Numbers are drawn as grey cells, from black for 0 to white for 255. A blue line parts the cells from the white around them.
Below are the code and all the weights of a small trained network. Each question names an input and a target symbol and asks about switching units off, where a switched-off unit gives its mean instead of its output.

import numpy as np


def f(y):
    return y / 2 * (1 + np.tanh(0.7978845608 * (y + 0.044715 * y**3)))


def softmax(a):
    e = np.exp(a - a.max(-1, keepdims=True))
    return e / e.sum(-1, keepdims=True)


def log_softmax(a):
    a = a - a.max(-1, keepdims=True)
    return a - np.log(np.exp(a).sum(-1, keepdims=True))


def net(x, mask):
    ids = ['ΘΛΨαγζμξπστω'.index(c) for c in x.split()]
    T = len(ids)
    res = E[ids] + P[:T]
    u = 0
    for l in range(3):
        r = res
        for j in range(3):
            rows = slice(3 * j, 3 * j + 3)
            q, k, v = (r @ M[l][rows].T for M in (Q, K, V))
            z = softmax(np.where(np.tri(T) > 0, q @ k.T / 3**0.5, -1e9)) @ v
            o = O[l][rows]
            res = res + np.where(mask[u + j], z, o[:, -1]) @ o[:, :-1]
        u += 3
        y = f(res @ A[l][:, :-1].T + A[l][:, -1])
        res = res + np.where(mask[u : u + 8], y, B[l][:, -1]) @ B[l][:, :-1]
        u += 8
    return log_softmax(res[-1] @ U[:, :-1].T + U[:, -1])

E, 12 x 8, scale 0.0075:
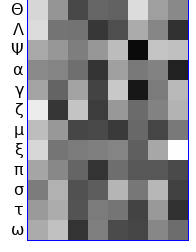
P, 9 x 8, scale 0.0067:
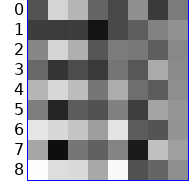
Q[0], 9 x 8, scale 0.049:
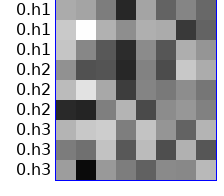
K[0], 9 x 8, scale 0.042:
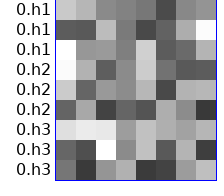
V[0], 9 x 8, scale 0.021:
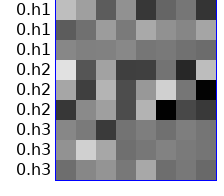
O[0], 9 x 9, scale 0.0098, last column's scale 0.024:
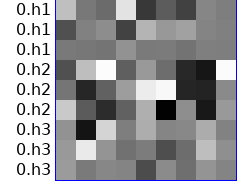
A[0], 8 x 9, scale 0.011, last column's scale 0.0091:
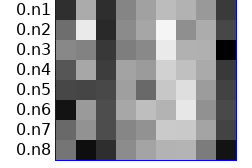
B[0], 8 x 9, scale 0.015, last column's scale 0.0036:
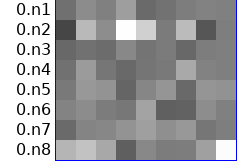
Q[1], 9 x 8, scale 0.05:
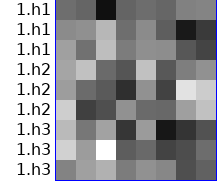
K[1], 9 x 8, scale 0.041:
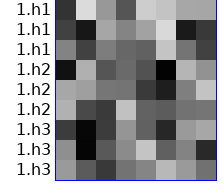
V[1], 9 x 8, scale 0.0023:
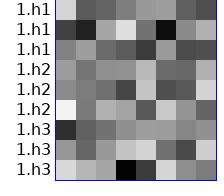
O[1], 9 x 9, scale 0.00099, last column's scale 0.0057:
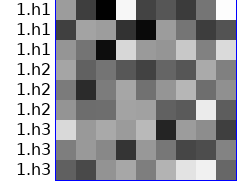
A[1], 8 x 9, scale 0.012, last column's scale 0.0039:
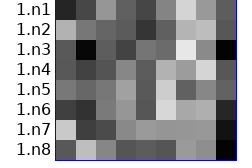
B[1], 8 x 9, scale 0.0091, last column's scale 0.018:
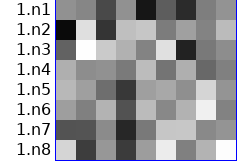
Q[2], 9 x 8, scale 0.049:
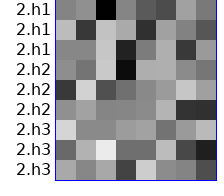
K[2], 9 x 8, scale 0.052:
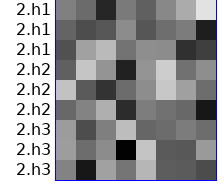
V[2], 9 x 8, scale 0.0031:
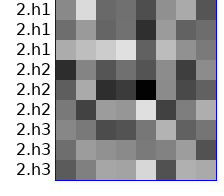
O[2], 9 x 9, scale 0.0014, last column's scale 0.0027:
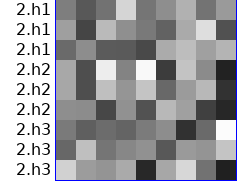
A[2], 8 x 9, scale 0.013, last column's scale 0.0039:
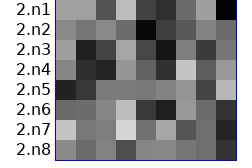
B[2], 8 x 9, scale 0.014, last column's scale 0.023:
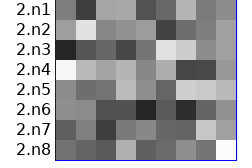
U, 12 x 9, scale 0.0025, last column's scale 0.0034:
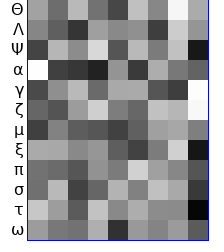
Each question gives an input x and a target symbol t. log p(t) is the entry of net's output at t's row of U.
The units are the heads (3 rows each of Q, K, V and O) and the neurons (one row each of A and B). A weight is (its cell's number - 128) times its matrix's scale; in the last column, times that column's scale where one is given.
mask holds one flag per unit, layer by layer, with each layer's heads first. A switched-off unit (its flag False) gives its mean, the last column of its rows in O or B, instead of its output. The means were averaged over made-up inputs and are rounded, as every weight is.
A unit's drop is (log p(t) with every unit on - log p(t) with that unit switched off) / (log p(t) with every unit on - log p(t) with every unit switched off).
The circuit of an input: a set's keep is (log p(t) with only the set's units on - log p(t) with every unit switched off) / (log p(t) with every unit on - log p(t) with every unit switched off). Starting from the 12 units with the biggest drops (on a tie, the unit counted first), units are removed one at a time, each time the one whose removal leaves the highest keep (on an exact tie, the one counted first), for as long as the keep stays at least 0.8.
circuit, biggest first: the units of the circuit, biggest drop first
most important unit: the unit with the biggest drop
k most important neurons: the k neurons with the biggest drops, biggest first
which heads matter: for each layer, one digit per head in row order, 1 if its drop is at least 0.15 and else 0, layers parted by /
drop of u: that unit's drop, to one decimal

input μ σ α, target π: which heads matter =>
110 / 000 / 000
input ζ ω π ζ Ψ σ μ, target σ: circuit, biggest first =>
1.n2, 0.h2
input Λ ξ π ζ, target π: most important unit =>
2.n3
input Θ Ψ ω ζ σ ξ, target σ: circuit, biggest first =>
0.h2, 1.n2, 0.n8
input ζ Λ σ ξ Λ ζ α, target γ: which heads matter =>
011 / 000 / 000
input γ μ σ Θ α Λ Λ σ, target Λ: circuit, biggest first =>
0.h2, 0.h1, 2.n7
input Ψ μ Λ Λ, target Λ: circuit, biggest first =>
0.h2, 0.h1, 2.n7
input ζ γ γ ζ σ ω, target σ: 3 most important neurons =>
1.n2, 0.n8, 1.n7
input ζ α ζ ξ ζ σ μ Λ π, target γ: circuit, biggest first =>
0.h2, 2.n5
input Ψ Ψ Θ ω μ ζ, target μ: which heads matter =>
101 / 000 / 000
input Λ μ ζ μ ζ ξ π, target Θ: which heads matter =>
010 / 000 / 000
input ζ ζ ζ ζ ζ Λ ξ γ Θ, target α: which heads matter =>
010 / 000 / 000
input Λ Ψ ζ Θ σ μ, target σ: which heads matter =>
011 / 000 / 000
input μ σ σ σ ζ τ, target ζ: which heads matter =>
001 / 000 / 000
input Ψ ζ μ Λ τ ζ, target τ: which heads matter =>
110 / 000 / 000
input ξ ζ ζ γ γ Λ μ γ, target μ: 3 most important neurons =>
2.n3, 1.n8, 2.n6
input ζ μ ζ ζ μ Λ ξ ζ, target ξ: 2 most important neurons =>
1.n1, 2.n2
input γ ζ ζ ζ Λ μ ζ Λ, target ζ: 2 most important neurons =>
2.n5, 1.n8
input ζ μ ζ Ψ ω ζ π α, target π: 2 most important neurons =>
2.n3, 2.n4
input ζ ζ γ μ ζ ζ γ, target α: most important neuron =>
1.n8
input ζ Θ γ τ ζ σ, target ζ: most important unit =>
2.n5
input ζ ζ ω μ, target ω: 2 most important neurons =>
2.n4, 2.n6
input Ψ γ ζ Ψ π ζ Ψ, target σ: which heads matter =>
010 / 000 / 000
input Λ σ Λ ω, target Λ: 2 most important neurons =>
2.n7, 1.n5
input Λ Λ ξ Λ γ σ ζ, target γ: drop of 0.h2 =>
0.5
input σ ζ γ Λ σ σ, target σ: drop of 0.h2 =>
1.2
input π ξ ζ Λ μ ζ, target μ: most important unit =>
2.n3
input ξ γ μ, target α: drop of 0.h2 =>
0.8
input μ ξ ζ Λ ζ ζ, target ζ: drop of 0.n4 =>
0.0
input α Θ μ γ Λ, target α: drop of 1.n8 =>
0.1
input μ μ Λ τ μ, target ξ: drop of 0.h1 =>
0.9
